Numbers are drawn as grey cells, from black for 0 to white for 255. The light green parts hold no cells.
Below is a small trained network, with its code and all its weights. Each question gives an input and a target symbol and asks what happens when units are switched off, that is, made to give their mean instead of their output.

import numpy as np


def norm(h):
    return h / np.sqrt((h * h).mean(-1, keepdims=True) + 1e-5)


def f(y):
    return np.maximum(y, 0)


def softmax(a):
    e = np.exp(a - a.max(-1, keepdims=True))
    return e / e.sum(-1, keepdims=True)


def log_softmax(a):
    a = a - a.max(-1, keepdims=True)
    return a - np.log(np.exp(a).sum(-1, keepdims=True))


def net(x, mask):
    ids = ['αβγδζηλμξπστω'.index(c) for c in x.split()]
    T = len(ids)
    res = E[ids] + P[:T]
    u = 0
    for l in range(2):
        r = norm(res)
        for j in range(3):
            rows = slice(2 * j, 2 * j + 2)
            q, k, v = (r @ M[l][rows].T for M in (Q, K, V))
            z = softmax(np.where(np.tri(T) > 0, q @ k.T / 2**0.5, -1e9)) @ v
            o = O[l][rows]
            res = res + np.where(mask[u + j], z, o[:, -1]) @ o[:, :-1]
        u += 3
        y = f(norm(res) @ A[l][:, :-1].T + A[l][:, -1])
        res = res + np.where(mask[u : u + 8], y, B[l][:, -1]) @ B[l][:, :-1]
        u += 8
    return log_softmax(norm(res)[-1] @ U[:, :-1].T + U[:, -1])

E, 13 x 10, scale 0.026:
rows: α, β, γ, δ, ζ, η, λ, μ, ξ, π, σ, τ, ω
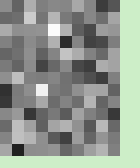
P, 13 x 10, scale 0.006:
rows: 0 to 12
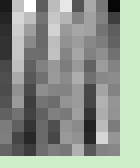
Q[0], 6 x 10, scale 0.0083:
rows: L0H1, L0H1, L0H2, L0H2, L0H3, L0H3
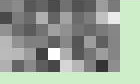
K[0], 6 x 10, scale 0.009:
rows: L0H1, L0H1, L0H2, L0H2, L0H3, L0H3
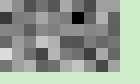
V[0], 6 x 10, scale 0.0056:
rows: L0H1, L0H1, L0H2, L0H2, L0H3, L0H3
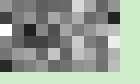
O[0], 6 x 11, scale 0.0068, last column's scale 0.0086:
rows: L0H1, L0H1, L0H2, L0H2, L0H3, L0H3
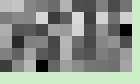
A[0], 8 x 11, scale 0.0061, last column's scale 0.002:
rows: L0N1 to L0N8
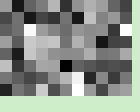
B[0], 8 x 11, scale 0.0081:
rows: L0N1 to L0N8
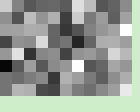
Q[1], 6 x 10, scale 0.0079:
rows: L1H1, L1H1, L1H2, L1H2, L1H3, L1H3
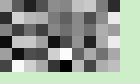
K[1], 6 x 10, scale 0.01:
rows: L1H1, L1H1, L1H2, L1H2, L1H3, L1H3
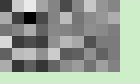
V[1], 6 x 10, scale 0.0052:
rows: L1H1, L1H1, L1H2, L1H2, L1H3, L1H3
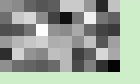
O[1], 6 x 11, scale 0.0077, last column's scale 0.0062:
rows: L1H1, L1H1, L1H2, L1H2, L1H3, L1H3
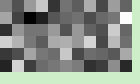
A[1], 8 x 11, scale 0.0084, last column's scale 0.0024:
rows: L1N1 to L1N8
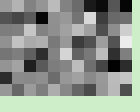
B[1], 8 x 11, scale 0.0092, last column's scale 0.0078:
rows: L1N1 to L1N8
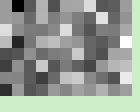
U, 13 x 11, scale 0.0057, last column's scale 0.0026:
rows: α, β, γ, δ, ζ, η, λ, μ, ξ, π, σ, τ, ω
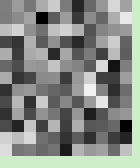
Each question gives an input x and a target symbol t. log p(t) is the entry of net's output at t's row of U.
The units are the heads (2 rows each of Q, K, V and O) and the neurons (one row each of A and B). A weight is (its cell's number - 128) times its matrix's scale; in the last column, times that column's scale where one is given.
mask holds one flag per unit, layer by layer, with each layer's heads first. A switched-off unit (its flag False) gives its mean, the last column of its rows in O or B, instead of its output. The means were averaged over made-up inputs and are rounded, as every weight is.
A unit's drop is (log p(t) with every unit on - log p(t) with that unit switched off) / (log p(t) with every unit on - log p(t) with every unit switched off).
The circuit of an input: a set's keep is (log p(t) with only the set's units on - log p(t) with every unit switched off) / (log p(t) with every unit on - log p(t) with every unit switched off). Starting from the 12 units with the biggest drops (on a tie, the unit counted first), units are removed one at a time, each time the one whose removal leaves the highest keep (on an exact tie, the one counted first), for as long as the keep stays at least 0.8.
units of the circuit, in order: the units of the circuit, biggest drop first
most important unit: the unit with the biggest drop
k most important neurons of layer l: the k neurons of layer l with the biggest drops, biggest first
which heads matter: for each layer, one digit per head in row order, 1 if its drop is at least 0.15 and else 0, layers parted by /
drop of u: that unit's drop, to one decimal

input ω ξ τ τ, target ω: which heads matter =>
000 / 101
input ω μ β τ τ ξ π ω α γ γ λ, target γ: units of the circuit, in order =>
[L1H1, L1H2]
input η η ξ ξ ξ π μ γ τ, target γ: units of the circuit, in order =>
[L1H1, L1H2, L1N3, L0H3]
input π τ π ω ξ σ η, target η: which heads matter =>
000 / 110
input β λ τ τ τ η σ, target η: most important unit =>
L1H2
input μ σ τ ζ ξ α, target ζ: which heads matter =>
000 / 100
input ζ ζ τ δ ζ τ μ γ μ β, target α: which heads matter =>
001 / 000
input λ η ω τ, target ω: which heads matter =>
000 / 001
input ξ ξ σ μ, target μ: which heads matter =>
011 / 111
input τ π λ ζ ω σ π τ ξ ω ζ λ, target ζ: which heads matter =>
010 / 100
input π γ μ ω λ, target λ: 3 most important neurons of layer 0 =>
[L0N5, L0N3, L0N8]
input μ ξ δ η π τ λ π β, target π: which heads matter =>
000 / 011
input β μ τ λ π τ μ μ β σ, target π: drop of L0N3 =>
0.1
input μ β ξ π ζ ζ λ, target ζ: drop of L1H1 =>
0.2
